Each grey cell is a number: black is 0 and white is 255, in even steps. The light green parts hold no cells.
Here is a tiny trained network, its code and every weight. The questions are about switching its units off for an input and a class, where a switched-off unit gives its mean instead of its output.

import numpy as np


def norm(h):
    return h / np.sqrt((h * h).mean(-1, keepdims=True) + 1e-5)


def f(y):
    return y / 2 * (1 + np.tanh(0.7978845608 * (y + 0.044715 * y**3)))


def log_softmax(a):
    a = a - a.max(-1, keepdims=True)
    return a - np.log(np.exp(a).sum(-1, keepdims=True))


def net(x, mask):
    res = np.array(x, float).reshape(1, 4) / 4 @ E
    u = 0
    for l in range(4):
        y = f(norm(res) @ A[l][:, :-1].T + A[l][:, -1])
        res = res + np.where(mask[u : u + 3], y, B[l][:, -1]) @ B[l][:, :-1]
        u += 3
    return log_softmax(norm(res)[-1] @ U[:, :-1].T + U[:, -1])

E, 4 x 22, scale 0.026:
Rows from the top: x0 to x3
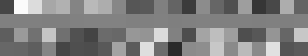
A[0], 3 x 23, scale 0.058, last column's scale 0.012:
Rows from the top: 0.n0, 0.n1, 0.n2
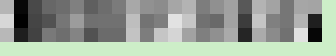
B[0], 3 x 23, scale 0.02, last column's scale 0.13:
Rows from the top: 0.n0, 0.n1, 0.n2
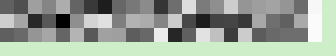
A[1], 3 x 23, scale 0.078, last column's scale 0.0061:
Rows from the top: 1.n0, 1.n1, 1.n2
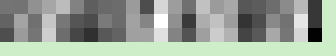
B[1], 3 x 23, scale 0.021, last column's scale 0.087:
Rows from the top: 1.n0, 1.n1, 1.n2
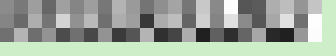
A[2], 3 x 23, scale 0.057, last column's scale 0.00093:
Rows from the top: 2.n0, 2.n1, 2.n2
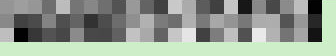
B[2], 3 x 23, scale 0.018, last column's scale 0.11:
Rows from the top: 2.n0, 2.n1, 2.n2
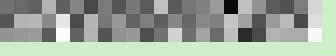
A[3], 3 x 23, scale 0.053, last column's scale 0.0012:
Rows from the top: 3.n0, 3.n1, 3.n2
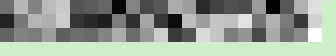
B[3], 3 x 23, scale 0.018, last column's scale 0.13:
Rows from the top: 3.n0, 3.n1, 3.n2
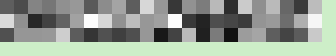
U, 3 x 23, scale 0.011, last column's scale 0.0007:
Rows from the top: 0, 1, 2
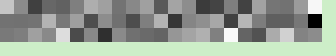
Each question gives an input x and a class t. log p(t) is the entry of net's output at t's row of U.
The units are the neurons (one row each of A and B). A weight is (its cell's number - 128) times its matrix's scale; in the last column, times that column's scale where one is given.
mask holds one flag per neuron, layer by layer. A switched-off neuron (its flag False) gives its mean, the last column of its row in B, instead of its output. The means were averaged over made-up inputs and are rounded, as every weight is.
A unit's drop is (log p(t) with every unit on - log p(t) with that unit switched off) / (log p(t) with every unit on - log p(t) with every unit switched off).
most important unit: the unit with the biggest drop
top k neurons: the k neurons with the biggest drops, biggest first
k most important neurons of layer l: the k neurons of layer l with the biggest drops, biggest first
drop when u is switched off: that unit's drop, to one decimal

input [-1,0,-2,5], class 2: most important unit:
0.n2
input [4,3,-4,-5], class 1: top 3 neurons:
[0.n0; 0.n1; 0.n2]
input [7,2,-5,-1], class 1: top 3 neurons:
[0.n0; 2.n1; 0.n1]
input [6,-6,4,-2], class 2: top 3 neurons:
[1.n1; 0.n1; 1.n0]
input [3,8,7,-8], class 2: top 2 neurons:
[1.n1; 0.n0]
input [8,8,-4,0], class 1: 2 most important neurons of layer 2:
[2.n2; 2.n1]
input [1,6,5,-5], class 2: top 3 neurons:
[0.n0; 1.n1; 0.n1]
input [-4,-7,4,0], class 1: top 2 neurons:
[0.n2; 0.n1]
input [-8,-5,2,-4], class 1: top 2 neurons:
[0.n2; 3.n1]
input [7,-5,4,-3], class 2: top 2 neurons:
[0.n1; 1.n1]
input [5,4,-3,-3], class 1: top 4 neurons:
[0.n0; 0.n1; 2.n1; 0.n2]
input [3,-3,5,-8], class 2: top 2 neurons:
[0.n1; 1.n1]
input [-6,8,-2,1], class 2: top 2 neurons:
[0.n0; 0.n1]
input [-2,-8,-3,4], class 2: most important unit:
2.n2
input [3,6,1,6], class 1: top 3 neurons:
[0.n0; 0.n1; 3.n0]
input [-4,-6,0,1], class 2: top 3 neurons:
[0.n0; 0.n1; 2.n2]
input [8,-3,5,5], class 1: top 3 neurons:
[1.n2; 0.n0; 0.n1]
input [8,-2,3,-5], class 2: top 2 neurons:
[0.n1; 0.n0]
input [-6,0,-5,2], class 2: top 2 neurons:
[0.n0; 2.n2]
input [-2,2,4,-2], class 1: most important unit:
0.n2
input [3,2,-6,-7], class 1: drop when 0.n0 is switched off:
1.3
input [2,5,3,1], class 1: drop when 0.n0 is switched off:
1.6
